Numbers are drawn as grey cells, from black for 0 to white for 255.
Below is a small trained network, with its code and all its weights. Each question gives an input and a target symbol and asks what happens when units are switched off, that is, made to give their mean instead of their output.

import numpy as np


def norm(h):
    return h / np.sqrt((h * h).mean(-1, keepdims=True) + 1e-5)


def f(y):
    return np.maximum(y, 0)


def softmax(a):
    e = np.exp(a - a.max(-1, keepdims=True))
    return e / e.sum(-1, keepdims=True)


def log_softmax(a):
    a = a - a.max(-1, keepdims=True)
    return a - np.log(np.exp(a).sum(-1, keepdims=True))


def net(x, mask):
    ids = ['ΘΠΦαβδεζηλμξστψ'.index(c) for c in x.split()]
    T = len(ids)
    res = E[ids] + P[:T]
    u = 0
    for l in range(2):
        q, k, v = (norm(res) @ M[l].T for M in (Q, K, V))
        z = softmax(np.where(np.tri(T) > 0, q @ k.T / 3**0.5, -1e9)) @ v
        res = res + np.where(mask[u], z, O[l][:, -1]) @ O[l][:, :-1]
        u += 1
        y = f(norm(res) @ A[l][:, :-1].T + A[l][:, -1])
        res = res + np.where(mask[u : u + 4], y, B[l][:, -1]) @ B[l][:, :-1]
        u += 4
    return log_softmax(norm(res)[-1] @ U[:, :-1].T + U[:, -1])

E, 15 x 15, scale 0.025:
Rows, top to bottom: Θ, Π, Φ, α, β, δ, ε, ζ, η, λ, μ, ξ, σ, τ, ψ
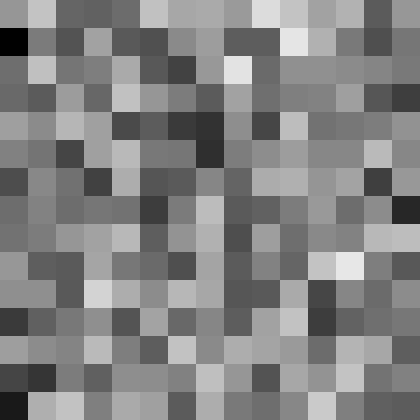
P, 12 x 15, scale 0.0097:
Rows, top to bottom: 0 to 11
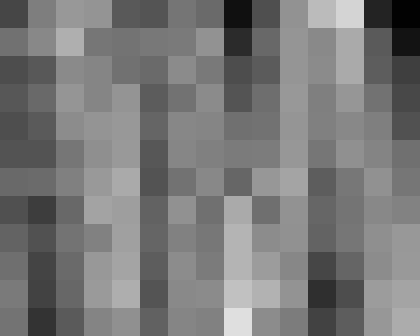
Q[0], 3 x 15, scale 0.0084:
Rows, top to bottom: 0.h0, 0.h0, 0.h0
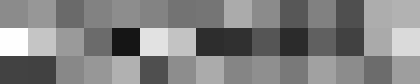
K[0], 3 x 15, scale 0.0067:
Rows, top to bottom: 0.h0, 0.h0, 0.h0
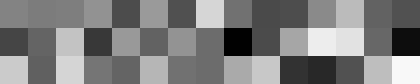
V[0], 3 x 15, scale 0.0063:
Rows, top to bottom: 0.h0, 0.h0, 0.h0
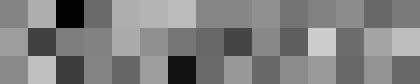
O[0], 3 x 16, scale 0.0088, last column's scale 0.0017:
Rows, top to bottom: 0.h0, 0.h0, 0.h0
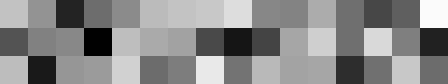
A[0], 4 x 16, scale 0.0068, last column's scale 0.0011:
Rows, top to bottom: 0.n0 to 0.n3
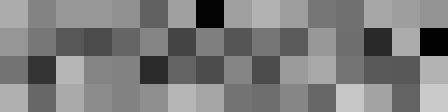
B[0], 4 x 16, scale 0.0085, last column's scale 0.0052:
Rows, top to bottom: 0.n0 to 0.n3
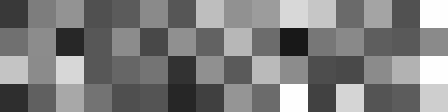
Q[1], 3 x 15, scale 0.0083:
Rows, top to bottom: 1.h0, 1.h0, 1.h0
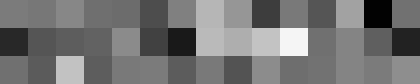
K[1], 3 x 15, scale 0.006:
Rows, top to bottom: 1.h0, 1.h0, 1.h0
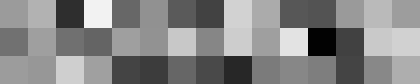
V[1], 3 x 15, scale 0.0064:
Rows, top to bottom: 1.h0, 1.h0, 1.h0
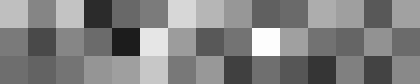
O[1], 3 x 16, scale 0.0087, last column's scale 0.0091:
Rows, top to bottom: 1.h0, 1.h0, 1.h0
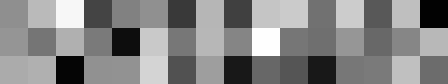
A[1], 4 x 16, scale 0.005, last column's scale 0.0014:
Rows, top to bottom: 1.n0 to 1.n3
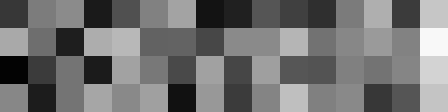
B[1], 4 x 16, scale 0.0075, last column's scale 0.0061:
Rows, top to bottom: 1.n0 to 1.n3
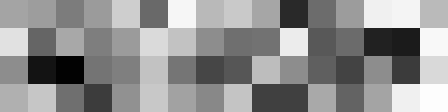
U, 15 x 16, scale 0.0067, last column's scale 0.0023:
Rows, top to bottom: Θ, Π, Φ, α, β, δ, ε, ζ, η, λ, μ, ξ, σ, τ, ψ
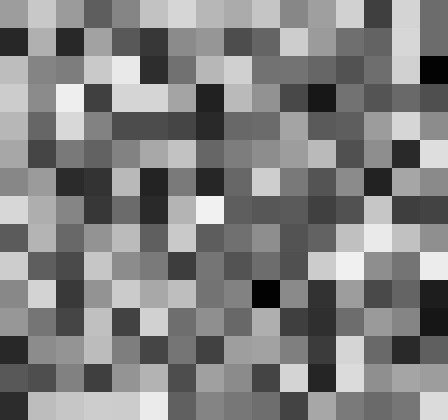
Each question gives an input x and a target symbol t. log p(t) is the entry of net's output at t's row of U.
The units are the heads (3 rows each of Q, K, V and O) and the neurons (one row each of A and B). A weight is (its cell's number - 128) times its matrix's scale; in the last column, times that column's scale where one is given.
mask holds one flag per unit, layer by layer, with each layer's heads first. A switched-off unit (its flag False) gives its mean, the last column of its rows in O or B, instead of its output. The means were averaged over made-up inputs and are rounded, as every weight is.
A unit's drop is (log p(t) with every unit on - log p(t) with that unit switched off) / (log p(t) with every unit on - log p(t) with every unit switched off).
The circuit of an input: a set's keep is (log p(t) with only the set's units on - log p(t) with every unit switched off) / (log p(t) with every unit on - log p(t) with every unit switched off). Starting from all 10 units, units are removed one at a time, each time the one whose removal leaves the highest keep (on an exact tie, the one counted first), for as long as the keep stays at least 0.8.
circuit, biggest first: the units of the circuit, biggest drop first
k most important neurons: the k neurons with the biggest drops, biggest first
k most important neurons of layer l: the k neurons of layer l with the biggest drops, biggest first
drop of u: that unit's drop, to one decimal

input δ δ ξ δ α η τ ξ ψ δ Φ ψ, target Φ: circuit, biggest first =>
[0.h0]
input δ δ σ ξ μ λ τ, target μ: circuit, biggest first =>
[1.h0; 0.h0]
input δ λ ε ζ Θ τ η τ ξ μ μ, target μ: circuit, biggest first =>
[1.h0; 0.h0]
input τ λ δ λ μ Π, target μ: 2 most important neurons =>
[0.n0; 1.n1]
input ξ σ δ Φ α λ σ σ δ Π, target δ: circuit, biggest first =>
[0.h0; 1.h0]
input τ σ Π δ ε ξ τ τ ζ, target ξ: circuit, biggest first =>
[1.h0; 0.n0]
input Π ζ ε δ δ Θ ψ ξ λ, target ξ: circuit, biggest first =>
[1.h0; 0.h0]
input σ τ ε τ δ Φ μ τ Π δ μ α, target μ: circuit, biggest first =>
[1.h0; 0.n0]
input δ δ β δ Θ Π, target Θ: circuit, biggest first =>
[1.h0; 0.h0]
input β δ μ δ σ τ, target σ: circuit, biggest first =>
[0.h0; 1.h0]
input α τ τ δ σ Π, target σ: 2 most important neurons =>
[0.n0; 1.n3]
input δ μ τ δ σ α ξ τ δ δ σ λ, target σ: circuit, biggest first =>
[0.h0; 1.h0; 0.n0]
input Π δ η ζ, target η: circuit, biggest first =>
[0.h0; 1.n0]
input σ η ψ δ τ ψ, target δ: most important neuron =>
[1.n2]
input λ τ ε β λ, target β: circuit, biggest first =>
[0.h0; 0.n2]
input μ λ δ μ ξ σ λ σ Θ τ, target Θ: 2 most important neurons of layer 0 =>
[0.n0; 0.n3]
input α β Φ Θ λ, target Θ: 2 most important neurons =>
[1.n3; 1.n2]
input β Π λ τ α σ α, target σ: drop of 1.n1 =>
0.1
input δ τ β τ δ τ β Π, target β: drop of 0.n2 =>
0.3
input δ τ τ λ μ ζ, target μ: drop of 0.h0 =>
0.3
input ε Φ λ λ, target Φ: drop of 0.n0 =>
0.0
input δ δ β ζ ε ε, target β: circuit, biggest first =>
[0.h0]
